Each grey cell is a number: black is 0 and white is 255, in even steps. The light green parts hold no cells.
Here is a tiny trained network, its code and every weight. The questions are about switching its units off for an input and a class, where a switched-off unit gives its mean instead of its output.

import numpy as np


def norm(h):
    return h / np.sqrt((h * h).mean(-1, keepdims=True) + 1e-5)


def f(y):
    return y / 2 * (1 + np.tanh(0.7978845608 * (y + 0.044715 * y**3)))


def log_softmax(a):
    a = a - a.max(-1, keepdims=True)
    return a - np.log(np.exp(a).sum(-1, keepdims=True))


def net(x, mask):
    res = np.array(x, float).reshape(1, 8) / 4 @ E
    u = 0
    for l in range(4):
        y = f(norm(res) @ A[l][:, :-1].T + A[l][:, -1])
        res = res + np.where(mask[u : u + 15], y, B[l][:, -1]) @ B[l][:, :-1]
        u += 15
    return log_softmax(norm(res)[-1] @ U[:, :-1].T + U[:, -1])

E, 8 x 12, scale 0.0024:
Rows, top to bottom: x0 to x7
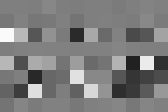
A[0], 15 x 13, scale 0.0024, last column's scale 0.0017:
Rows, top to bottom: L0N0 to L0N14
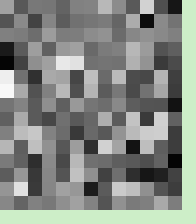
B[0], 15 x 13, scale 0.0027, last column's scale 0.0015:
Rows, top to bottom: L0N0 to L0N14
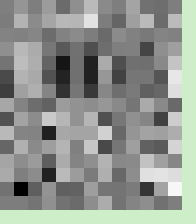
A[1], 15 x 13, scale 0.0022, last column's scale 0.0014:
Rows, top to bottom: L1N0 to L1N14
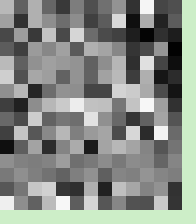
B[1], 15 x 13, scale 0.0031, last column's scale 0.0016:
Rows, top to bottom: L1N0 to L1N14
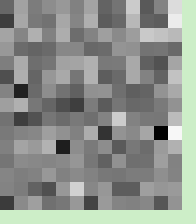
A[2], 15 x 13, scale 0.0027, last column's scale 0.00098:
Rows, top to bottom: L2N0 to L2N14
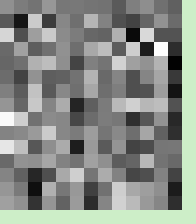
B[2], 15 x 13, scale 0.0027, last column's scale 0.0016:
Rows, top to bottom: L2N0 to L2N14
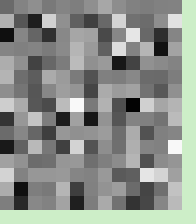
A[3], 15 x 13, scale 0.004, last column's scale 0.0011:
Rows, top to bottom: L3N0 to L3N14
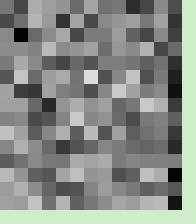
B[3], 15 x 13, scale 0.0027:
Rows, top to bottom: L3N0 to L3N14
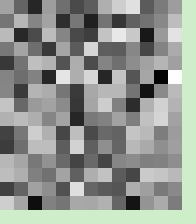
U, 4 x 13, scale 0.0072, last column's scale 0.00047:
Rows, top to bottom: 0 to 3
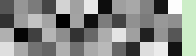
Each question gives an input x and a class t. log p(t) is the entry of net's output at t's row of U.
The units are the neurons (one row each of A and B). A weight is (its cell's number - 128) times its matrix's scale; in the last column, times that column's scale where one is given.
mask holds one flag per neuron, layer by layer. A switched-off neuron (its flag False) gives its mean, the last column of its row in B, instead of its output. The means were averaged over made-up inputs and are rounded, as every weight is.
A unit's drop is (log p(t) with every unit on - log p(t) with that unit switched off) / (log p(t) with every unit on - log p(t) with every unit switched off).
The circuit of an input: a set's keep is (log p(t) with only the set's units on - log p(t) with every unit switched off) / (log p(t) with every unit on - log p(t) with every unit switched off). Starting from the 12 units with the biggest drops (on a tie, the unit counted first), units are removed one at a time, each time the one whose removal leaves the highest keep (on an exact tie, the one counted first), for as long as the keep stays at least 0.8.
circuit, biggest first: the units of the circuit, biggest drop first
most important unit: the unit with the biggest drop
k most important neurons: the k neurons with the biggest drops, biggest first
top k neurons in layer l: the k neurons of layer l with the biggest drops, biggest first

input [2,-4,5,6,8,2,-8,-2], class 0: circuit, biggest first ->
(L2N2)
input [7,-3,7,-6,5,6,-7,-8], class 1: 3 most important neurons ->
(L2N8; L0N5; L1N8)
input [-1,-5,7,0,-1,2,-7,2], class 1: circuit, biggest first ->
(L2N8; L2N10)
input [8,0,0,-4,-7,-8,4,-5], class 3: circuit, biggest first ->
(L2N7; L3N14)
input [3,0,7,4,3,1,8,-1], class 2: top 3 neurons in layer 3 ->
(L3N2; L3N0; L3N9)
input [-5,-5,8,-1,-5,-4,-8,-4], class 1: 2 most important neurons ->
(L0N5; L2N8)
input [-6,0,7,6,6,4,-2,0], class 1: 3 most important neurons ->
(L2N8; L0N5; L1N9)
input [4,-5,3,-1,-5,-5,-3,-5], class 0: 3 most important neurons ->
(L0N8; L1N9; L0N12)
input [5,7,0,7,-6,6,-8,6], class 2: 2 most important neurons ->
(L2N13; L1N1)
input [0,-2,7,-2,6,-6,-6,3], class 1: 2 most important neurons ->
(L1N9; L2N8)
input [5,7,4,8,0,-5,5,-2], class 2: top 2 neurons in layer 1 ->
(L1N2; L1N8)
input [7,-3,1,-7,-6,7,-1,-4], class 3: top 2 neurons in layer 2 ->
(L2N12; L2N2)
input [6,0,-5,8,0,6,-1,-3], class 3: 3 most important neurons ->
(L0N12; L0N6; L0N5)
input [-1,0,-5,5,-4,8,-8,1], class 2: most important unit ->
L2N13
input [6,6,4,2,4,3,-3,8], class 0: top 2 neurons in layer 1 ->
(L1N1; L1N5)
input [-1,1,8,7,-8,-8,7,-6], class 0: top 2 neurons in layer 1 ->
(L1N9; L1N2)
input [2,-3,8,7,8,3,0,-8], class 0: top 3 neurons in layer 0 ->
(L0N4; L0N10; L0N3)
